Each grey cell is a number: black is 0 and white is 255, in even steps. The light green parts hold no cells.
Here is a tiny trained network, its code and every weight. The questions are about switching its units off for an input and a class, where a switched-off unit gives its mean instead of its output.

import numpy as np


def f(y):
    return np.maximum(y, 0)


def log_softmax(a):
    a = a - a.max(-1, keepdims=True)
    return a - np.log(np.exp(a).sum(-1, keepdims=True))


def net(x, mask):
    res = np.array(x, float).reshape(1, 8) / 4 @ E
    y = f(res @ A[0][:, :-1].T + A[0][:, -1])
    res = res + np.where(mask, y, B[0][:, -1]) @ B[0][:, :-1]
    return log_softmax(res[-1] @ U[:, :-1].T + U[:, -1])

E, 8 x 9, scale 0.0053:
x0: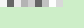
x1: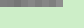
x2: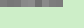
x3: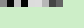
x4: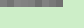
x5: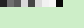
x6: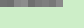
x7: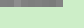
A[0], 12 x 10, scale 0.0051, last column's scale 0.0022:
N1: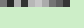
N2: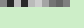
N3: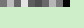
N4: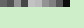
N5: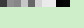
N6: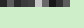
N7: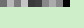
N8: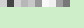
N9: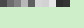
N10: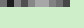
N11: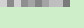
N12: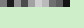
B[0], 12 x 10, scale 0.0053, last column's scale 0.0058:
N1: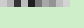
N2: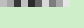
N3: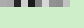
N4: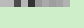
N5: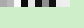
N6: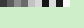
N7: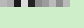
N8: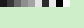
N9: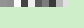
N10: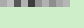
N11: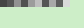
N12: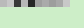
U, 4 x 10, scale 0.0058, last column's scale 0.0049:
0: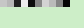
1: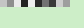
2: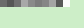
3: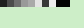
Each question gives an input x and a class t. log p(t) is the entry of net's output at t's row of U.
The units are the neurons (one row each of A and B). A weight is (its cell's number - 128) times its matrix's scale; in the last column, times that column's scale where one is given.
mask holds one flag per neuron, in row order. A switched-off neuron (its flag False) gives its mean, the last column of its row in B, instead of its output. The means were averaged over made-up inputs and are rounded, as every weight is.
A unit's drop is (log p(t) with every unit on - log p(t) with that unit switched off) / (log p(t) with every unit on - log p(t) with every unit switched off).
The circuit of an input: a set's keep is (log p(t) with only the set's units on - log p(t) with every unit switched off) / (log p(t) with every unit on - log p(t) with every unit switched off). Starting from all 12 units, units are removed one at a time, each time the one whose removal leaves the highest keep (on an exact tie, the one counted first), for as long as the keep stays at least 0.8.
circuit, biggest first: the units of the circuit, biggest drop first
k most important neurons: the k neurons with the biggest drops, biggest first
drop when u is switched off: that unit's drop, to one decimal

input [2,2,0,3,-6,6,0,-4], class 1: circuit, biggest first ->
N5
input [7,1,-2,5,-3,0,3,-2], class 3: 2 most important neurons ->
N8; N11
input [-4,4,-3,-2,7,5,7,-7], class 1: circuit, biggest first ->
N5; N9
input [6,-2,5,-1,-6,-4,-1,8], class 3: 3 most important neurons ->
N8; N5; N11
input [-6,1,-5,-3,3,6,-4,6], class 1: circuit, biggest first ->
N5; N9
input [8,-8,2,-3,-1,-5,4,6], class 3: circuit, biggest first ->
N8; N11
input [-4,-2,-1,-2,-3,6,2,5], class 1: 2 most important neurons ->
N5; N9
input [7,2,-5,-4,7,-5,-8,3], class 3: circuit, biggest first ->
N8; N5; N11
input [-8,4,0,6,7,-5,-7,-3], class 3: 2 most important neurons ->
N6; N5
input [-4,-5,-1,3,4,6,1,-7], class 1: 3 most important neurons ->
N5; N9; N8
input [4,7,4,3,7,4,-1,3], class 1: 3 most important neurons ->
N5; N9; N6
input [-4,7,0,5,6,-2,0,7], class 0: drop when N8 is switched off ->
0.2
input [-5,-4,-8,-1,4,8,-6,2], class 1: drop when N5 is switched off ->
0.5
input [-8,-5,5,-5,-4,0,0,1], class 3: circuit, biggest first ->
N6
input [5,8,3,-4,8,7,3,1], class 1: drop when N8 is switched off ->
-0.1
